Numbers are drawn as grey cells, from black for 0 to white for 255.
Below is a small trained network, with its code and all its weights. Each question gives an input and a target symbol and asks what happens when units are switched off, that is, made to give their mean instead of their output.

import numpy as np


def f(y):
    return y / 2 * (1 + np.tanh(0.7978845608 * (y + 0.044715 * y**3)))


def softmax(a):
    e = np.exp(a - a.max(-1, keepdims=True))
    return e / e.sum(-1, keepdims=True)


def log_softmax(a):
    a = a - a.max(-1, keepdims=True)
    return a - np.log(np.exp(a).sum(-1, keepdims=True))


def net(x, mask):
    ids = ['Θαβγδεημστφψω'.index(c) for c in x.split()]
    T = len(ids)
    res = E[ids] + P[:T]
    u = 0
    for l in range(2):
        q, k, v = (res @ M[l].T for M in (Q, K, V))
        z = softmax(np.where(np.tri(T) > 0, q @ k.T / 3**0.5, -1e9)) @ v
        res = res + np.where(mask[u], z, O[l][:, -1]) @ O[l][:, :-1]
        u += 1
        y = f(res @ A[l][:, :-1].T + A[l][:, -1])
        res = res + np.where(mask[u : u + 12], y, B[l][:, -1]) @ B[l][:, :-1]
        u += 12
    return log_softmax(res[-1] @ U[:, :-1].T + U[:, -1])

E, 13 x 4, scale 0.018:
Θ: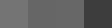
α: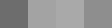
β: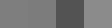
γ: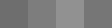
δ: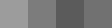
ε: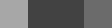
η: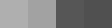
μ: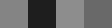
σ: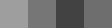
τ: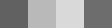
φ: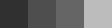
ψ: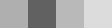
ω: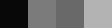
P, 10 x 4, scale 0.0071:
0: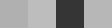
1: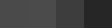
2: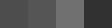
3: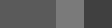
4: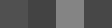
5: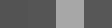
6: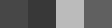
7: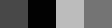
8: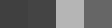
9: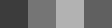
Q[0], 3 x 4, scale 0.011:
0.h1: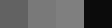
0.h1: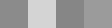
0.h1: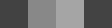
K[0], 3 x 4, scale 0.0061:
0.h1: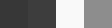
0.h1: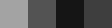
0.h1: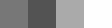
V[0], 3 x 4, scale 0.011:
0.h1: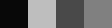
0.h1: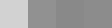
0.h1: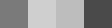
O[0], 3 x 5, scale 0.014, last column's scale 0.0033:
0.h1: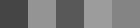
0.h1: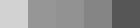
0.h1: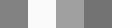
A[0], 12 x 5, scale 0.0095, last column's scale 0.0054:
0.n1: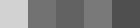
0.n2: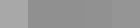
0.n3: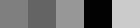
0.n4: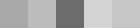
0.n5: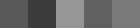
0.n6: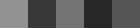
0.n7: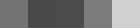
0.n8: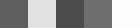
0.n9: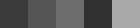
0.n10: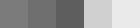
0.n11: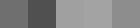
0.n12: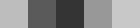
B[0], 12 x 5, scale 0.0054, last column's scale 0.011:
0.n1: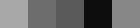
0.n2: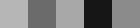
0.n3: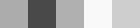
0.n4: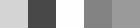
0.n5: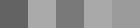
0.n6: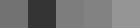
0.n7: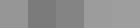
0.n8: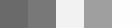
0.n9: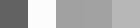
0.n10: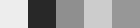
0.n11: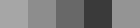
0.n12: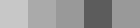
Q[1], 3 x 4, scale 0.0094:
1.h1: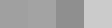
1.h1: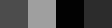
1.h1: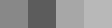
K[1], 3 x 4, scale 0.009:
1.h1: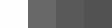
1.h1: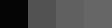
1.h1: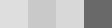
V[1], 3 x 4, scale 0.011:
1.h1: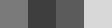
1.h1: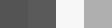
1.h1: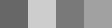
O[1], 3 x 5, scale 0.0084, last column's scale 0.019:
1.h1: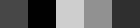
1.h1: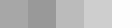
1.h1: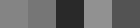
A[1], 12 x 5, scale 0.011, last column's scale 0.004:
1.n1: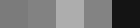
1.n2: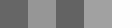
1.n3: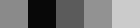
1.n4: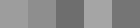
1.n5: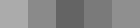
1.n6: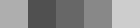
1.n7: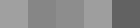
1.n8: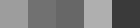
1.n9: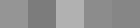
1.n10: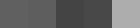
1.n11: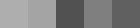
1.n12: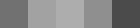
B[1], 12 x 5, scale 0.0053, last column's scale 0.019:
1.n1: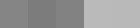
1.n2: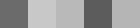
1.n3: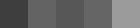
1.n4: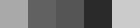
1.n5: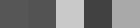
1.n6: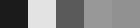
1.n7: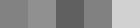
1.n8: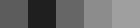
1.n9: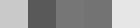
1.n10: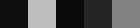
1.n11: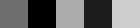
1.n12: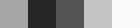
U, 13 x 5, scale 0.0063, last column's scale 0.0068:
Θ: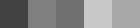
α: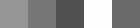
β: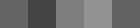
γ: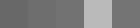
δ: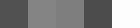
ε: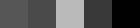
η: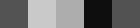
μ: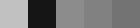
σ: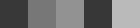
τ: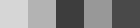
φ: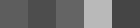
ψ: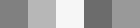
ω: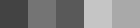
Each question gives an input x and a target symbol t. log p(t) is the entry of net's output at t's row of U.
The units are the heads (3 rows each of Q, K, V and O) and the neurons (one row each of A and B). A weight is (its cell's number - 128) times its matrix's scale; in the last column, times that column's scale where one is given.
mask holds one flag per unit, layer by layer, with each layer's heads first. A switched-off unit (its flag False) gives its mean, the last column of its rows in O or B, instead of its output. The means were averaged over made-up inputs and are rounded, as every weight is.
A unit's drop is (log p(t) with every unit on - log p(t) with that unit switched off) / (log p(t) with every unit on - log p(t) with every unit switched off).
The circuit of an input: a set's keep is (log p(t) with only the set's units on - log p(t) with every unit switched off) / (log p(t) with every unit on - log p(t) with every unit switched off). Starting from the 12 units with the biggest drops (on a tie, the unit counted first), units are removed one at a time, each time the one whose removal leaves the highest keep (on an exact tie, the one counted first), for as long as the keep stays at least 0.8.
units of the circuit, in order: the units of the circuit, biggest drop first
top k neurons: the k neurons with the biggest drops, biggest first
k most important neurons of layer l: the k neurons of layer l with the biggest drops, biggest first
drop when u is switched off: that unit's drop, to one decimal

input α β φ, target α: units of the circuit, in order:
[0.n10 0.h1 1.n11]
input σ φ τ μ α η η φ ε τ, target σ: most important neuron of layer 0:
[0.n8]
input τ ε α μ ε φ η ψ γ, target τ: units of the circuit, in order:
[0.h1 1.h1]
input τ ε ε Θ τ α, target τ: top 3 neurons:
[0.n8 0.n4 1.n4]
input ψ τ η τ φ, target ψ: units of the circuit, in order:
[0.h1 1.h1 0.n2 0.n4]
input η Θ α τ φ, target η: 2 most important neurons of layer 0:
[0.n3 0.n1]
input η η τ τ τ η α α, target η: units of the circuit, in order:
[1.h1 0.h1 0.n3 0.n1]
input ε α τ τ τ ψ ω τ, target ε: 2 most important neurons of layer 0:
[0.n12 0.n8]
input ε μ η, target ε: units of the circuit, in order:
[1.h1 0.h1 1.n12]
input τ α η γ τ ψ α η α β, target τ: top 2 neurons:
[0.n4 0.n8]
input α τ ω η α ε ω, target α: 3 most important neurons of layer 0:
[0.n10 0.n8 0.n4]
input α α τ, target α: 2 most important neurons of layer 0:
[0.n8 0.n4]
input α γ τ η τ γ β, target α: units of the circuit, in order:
[0.n8 1.h1 0.h1]
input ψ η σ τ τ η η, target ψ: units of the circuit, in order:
[0.h1 1.h1 0.n4]
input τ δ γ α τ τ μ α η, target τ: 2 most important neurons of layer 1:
[1.n4 1.n7]
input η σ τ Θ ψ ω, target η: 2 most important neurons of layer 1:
[1.n12 1.n2]
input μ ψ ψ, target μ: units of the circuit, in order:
[0.h1]
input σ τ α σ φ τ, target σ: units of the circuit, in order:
[1.h1 0.h1 0.n12]
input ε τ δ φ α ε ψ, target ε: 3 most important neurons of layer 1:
[1.n12 1.n3 1.n6]
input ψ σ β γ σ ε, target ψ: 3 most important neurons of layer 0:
[0.n1 0.n12 0.n2]
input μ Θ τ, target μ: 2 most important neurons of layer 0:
[0.n3 0.n6]
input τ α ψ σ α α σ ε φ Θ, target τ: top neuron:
[0.n3]
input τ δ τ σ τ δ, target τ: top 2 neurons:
[0.n8 0.n4]
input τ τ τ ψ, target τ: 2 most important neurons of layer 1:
[1.n7 1.n4]
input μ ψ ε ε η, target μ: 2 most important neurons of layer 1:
[1.n9 1.n2]
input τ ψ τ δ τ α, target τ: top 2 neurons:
[0.n4 0.n8]
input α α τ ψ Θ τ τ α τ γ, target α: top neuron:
[1.n11]
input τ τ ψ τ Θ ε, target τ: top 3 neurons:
[0.n8 0.n4 1.n4]
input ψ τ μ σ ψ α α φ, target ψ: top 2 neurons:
[0.n1 0.n3]
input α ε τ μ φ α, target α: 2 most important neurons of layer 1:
[1.n11 1.n5]
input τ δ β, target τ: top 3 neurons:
[0.n8 0.n4 1.n4]
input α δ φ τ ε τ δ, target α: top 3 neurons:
[0.n8 0.n4 1.n11]
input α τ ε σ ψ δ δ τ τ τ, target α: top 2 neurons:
[0.n4 1.n11]
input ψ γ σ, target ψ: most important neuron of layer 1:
[1.n12]
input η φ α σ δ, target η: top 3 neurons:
[0.n10 1.n12 0.n1]
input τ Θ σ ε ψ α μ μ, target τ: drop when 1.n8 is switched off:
-0.2
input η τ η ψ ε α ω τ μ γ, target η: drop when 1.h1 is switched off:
1.2
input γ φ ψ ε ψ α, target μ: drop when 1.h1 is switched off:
0.8
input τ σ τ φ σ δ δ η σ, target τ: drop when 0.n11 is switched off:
0.2
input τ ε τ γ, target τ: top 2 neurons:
[0.n8 0.n4]
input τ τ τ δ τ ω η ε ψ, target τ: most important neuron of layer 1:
[1.n7]
